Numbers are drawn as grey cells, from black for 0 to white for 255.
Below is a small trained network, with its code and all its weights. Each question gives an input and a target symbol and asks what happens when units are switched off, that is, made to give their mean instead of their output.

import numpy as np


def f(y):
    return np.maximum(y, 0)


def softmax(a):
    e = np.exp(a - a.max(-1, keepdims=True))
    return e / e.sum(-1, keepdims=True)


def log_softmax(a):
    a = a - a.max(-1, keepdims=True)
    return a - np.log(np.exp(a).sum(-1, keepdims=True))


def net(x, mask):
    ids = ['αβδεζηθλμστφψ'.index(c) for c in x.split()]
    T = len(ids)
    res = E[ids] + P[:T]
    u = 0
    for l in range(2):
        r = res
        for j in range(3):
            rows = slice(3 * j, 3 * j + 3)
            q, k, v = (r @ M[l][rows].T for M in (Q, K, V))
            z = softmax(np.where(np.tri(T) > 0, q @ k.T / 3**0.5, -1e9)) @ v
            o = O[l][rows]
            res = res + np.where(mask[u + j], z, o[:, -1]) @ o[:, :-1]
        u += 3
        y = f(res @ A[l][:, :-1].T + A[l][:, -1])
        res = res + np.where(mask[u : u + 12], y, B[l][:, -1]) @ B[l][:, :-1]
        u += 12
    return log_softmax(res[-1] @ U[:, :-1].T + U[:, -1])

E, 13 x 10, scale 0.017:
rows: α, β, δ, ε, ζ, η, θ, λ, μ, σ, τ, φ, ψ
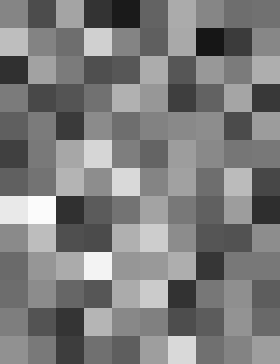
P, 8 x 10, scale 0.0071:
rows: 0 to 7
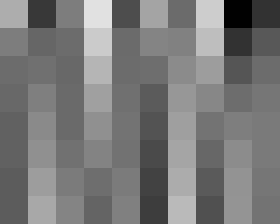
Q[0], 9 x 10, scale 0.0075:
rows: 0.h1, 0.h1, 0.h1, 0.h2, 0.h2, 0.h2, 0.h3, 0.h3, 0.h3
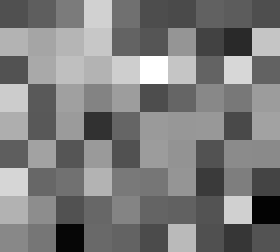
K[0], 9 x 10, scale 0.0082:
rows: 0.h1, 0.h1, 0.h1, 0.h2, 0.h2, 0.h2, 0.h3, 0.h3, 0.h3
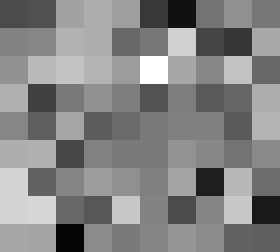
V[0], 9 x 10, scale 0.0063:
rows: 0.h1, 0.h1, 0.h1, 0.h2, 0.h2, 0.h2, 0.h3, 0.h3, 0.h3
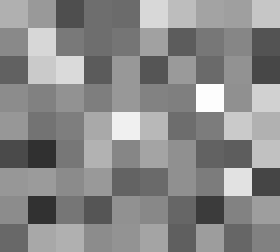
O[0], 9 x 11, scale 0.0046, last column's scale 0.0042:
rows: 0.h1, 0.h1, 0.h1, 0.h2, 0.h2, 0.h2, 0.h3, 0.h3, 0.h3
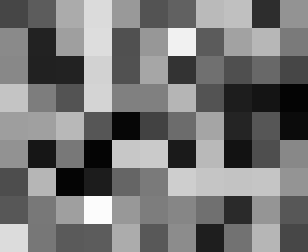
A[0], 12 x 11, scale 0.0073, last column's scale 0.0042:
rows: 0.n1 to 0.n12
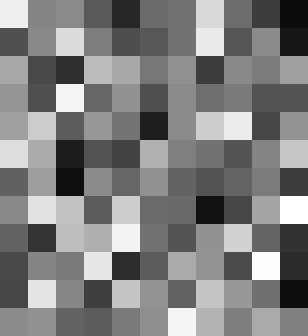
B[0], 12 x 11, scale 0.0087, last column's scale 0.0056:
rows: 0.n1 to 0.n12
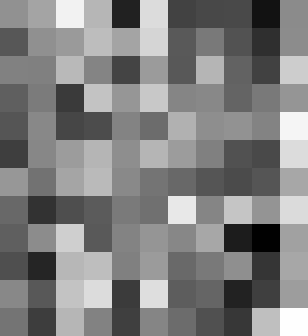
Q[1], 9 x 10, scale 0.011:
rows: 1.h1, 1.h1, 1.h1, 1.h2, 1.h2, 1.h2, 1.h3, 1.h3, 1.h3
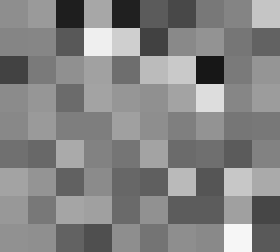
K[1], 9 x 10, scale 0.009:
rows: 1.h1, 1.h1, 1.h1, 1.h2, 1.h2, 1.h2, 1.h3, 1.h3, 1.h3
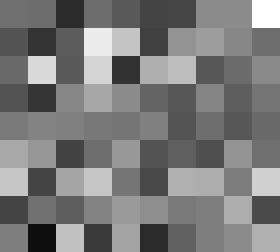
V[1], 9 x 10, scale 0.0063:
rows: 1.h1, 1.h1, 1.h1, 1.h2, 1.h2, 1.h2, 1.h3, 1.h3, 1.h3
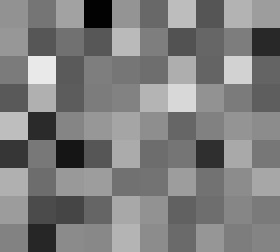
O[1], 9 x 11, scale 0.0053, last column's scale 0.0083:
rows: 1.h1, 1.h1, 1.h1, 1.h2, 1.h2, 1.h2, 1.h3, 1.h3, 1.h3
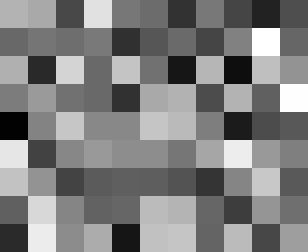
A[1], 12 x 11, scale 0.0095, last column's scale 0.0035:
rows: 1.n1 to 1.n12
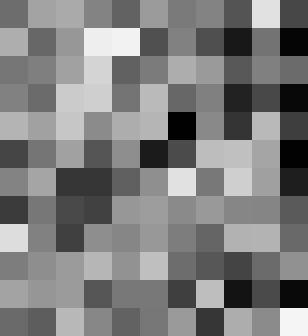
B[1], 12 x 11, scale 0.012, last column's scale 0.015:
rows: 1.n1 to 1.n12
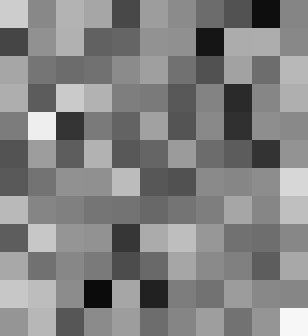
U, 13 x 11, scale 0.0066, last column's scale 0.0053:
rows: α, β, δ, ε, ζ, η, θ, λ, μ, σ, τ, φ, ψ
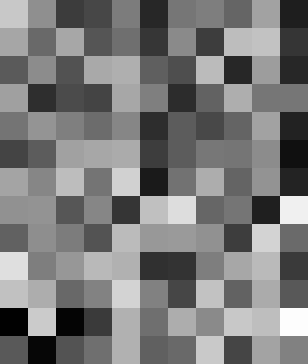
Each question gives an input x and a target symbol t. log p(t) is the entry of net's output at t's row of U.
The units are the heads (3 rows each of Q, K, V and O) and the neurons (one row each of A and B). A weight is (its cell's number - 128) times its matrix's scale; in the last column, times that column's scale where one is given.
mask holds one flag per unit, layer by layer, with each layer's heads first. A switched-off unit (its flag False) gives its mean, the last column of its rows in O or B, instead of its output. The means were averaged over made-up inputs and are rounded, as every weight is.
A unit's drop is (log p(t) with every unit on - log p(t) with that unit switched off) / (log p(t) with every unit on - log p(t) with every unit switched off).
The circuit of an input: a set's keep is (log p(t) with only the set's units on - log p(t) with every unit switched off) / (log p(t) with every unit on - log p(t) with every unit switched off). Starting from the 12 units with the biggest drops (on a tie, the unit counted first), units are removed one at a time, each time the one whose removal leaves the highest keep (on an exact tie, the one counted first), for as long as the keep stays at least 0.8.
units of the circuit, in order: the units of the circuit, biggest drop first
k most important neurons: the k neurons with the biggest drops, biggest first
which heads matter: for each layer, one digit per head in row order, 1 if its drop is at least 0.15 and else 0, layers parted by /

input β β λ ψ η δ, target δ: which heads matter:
110 / 101
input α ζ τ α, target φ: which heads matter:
000 / 100
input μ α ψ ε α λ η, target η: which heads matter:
011 / 101
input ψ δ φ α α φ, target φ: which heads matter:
000 / 100
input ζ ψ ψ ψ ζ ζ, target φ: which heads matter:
011 / 100
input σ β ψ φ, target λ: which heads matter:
011 / 111
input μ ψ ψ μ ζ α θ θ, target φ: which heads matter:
111 / 100
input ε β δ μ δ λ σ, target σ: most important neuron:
(0.n5)
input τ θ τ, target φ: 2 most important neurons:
(0.n8; 0.n12)
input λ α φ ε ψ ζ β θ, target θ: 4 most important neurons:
(0.n6; 0.n9; 0.n5; 1.n11)
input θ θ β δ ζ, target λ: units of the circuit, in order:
(1.n7; 0.n10)
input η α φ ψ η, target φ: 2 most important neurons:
(0.n12; 1.n4)
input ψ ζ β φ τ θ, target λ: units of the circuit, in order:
(0.n9; 1.n7)
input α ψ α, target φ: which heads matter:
010 / 100
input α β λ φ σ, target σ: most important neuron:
(0.n6)
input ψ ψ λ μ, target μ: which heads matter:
110 / 101
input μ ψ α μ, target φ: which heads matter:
001 / 100
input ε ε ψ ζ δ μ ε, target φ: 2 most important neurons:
(1.n4; 0.n8)
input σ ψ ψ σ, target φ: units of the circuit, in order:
(1.h1; 1.n12)
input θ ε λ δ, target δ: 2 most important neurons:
(0.n5; 0.n10)
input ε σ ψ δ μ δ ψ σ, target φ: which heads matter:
000 / 000
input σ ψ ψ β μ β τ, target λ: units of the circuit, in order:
(0.n11)
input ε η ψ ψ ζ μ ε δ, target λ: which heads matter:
100 / 001
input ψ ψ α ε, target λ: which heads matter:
010 / 111
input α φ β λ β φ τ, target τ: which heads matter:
010 / 100
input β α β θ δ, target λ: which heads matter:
010 / 010
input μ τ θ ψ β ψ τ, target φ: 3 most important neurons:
(1.n4; 0.n3; 0.n12)
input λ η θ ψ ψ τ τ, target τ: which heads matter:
110 / 100
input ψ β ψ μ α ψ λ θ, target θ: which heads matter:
101 / 100
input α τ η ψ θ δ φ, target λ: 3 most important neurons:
(0.n3; 0.n7; 1.n7)
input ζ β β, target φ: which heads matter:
010 / 100
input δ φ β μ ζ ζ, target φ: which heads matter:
101 / 100
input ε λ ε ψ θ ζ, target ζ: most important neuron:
(1.n2)
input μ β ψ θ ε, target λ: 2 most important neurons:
(1.n7; 0.n8)
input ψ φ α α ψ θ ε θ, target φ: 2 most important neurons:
(1.n4; 0.n8)
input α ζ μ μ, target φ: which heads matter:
101 / 100
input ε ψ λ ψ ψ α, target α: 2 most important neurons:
(0.n5; 0.n8)
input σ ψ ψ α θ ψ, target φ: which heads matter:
100 / 100
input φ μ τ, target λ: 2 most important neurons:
(0.n11; 0.n5)
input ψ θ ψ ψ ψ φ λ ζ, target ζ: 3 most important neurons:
(0.n5; 1.n2; 1.n5)
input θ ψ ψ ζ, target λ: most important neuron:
(1.n7)
